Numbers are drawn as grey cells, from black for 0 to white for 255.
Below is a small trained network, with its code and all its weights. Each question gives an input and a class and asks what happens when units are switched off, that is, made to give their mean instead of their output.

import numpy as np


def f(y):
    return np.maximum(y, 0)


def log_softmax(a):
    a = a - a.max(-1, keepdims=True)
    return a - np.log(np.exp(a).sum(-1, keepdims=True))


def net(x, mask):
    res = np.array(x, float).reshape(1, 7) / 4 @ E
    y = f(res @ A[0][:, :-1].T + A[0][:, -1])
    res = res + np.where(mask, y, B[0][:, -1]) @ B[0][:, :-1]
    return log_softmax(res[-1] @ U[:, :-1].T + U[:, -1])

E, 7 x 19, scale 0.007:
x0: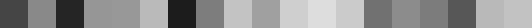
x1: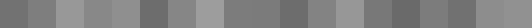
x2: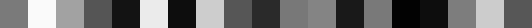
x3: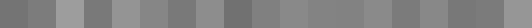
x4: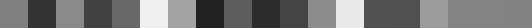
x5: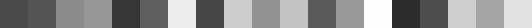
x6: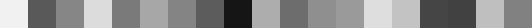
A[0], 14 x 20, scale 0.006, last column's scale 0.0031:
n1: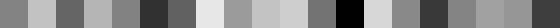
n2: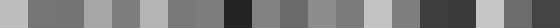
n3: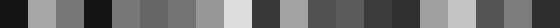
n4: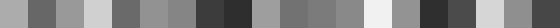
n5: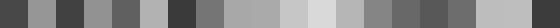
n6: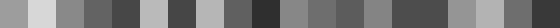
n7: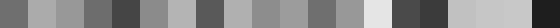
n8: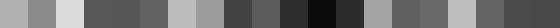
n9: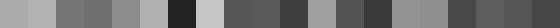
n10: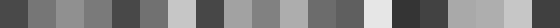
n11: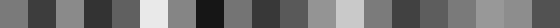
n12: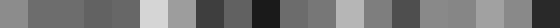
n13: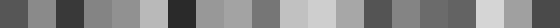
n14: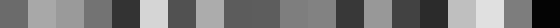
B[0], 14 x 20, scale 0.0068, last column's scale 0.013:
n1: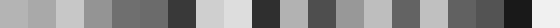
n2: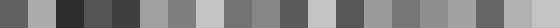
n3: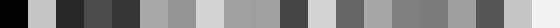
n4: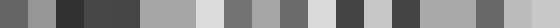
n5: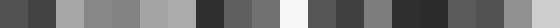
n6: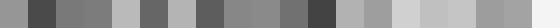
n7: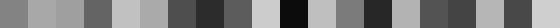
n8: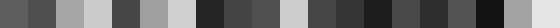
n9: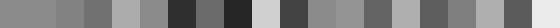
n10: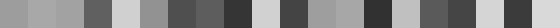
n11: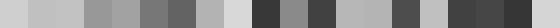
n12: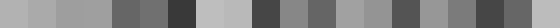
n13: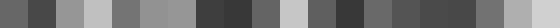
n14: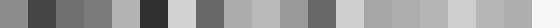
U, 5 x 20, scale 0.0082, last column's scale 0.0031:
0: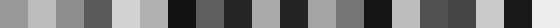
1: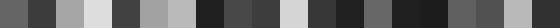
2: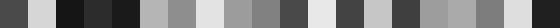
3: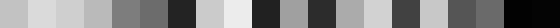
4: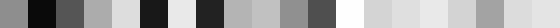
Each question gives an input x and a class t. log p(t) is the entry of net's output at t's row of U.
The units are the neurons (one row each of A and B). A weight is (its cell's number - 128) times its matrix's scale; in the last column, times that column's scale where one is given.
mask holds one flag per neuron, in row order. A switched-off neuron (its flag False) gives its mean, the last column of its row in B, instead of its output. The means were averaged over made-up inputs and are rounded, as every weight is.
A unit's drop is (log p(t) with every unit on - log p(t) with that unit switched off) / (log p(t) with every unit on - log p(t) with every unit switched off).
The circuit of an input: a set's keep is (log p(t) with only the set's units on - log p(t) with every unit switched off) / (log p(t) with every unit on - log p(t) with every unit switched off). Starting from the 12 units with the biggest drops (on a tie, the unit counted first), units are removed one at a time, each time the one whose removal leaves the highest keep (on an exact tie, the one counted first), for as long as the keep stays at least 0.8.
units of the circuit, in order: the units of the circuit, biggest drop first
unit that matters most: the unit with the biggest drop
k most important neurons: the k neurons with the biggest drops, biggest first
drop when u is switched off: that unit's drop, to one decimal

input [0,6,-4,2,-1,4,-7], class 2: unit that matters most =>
n3
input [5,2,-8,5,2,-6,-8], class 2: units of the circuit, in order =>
(n14, n3)
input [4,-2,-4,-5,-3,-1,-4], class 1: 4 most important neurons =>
(n14, n6, n4, n2)
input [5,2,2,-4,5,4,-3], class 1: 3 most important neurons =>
(n5, n1, n13)
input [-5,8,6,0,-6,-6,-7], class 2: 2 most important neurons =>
(n3, n10)
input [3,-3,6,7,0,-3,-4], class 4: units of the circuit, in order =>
(n6, n14)
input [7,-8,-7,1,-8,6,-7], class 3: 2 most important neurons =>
(n1, n8)
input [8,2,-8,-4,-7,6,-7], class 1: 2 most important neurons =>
(n5, n14)
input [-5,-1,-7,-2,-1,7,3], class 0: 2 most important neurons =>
(n10, n14)
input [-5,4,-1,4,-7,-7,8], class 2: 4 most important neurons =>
(n4, n2, n10, n7)
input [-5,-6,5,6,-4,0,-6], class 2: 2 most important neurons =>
(n3, n5)
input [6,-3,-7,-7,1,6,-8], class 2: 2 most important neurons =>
(n3, n14)
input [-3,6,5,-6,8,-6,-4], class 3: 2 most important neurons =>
(n11, n12)
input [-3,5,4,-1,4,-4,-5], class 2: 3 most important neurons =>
(n3, n10, n1)
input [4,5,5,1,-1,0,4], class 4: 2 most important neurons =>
(n14, n8)
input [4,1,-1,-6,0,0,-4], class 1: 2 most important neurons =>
(n4, n2)
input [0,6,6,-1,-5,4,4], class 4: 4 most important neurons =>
(n14, n6, n11, n3)
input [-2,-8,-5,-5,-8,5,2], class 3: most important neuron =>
(n1)
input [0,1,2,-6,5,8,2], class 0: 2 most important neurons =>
(n7, n10)
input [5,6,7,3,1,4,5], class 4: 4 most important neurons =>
(n14, n6, n8, n3)
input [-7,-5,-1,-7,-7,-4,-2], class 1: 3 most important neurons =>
(n8, n11, n12)
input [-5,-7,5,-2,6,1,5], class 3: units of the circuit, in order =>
(n11)
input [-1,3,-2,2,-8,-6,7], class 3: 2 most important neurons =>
(n1, n3)
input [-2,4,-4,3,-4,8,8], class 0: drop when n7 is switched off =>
0.5
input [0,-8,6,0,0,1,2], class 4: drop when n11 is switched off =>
0.0
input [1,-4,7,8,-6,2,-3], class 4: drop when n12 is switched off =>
0.1
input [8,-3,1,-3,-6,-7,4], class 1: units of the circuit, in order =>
(n13)
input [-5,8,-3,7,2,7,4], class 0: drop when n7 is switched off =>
0.1
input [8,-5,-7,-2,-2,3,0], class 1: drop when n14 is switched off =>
0.2
